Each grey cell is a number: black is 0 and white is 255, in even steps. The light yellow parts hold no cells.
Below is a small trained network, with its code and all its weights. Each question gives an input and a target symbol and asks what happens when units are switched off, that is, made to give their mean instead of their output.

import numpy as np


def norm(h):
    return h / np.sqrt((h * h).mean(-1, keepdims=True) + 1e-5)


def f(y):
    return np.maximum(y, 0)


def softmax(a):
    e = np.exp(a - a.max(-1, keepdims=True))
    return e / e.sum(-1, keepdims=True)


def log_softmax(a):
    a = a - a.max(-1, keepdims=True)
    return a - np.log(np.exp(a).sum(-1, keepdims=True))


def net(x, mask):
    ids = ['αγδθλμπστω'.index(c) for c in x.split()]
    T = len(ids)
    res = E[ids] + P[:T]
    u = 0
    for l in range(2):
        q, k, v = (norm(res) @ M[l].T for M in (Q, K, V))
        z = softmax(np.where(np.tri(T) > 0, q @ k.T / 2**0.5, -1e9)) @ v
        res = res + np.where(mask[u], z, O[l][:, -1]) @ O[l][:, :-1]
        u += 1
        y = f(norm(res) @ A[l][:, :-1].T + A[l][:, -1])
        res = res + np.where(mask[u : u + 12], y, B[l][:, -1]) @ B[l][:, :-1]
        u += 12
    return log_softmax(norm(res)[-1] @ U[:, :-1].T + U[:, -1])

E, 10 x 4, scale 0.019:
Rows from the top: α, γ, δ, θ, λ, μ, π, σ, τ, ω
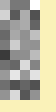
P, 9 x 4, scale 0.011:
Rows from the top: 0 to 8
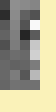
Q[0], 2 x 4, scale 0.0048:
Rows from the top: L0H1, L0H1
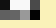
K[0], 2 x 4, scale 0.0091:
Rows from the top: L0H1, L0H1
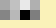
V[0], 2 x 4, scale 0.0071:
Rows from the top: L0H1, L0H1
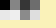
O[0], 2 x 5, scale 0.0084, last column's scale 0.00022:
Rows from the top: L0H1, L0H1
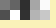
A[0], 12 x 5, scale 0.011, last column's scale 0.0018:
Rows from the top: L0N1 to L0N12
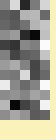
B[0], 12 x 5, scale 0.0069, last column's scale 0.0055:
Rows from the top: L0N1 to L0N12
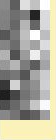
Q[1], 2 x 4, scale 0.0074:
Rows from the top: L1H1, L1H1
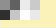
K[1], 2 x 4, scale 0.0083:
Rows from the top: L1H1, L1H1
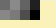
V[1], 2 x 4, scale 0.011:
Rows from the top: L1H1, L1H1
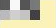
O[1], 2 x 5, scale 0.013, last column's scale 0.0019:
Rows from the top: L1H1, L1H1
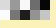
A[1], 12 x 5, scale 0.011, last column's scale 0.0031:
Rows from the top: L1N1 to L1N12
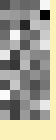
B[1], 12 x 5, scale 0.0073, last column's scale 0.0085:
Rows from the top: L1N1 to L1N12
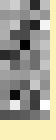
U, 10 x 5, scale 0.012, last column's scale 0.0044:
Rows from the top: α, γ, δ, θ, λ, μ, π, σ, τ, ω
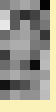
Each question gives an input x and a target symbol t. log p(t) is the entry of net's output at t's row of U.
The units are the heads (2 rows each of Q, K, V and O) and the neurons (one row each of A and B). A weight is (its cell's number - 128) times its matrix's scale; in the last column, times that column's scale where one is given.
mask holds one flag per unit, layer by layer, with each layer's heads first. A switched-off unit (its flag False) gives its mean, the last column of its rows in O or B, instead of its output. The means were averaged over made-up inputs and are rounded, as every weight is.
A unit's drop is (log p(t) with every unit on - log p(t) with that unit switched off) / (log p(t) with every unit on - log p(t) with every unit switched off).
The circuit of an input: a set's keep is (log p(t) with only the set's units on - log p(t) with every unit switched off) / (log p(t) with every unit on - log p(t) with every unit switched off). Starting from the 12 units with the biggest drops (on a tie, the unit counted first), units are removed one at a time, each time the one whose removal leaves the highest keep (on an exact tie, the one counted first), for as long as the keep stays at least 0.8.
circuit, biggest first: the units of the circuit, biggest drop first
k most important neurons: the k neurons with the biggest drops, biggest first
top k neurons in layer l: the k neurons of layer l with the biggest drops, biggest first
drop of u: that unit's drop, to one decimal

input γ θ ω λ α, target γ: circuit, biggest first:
(L0H1 L1H1 L0N1 L1N3)
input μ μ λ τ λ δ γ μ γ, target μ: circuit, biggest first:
(L1H1)
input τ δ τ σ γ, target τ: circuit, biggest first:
(L0H1 L1H1)
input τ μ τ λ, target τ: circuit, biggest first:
(L1H1 L0H1)
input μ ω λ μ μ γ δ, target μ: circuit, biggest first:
(L1H1 L0H1)
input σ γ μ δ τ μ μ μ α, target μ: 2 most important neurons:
(L0N4 L0N1)
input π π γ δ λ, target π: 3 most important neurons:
(L0N4 L1N3 L1N1)
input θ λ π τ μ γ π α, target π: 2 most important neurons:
(L0N1 L0N2)
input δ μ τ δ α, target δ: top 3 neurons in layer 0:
(L0N11 L0N1 L0N4)
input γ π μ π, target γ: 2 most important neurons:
(L0N5 L0N6)
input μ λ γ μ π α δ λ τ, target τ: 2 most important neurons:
(L0N1 L0N11)
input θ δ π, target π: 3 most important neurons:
(L0N2 L0N1 L0N4)
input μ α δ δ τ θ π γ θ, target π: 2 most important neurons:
(L0N2 L0N11)
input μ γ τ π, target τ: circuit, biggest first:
(L1H1)
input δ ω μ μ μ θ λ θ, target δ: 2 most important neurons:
(L0N1 L0N11)
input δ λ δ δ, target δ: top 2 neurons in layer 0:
(L0N11 L0N10)
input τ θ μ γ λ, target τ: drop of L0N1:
0.2
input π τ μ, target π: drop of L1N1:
0.2
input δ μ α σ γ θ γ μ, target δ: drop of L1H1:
0.6
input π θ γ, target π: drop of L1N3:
0.1
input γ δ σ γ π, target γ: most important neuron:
(L0N4)
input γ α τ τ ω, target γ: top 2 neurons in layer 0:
(L0N1 L0N4)
